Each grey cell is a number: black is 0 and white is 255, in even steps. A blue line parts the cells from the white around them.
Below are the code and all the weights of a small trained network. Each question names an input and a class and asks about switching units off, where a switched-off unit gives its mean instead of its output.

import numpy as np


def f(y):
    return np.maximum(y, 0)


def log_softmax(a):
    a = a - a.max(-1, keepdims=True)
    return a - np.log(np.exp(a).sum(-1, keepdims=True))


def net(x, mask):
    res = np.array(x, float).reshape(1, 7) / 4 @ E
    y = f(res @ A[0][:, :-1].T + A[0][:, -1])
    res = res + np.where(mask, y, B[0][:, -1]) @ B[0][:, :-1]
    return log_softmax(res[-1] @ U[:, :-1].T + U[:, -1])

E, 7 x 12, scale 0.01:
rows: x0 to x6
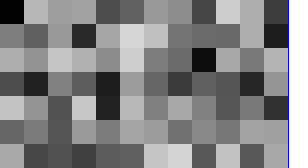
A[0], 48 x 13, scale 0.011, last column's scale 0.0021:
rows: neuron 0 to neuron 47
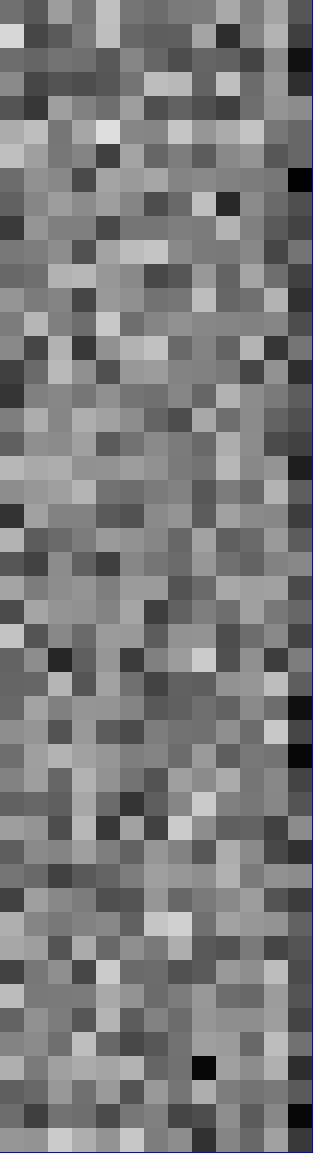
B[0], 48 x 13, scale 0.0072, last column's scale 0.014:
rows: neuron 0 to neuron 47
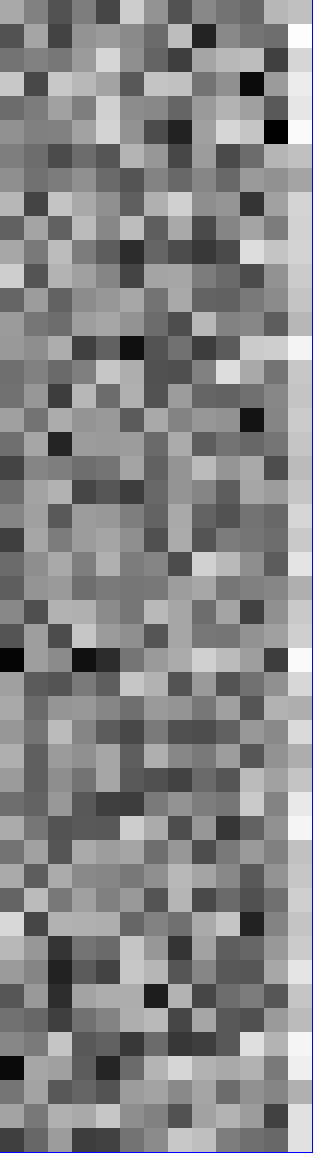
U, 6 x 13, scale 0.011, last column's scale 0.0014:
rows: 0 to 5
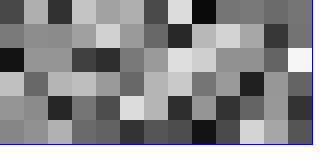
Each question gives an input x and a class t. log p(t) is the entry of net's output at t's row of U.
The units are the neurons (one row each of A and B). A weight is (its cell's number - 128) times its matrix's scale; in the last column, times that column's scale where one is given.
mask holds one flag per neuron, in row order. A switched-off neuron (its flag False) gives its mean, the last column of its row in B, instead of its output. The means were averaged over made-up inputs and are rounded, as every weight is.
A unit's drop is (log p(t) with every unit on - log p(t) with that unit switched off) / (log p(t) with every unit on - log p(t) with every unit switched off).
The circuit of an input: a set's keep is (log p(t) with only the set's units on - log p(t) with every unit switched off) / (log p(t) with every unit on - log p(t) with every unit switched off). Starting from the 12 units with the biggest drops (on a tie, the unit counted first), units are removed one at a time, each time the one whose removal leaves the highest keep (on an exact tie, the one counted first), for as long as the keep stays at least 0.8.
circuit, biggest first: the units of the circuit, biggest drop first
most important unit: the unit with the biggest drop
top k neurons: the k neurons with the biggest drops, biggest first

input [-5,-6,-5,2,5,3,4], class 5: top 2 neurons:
(neuron 43; neuron 30)
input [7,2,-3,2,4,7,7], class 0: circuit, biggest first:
(neuron 9)
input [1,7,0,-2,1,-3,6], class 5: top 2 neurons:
(neuron 14; neuron 10)
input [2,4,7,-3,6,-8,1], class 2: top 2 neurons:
(neuron 44; neuron 47)
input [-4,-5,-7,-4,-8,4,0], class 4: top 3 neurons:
(neuron 42; neuron 40; neuron 44)
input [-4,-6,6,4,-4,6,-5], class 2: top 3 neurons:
(neuron 44; neuron 47; neuron 14)
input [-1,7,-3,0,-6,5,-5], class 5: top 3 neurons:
(neuron 14; neuron 10; neuron 34)
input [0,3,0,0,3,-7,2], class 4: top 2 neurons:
(neuron 43; neuron 33)
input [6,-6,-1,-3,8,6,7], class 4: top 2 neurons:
(neuron 34; neuron 39)
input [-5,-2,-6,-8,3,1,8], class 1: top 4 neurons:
(neuron 5; neuron 27; neuron 8; neuron 11)
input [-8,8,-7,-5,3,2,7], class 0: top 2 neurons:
(neuron 1; neuron 26)
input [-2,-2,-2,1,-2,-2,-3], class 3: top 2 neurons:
(neuron 44; neuron 8)
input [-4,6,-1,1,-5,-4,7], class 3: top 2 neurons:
(neuron 3; neuron 43)
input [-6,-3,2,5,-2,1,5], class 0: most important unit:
neuron 1
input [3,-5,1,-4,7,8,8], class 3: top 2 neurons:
(neuron 3; neuron 38)
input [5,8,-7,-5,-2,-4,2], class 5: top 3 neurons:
(neuron 10; neuron 14; neuron 44)
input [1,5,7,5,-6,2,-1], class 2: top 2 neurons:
(neuron 44; neuron 47)
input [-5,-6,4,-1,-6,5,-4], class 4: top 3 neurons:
(neuron 40; neuron 28; neuron 14)
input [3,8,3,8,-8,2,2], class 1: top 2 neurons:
(neuron 46; neuron 4)
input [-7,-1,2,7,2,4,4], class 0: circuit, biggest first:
(neuron 1)
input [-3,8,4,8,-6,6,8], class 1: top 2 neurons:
(neuron 46; neuron 2)
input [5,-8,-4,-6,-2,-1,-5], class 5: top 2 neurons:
(neuron 43; neuron 33)
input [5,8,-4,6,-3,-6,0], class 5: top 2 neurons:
(neuron 14; neuron 10)
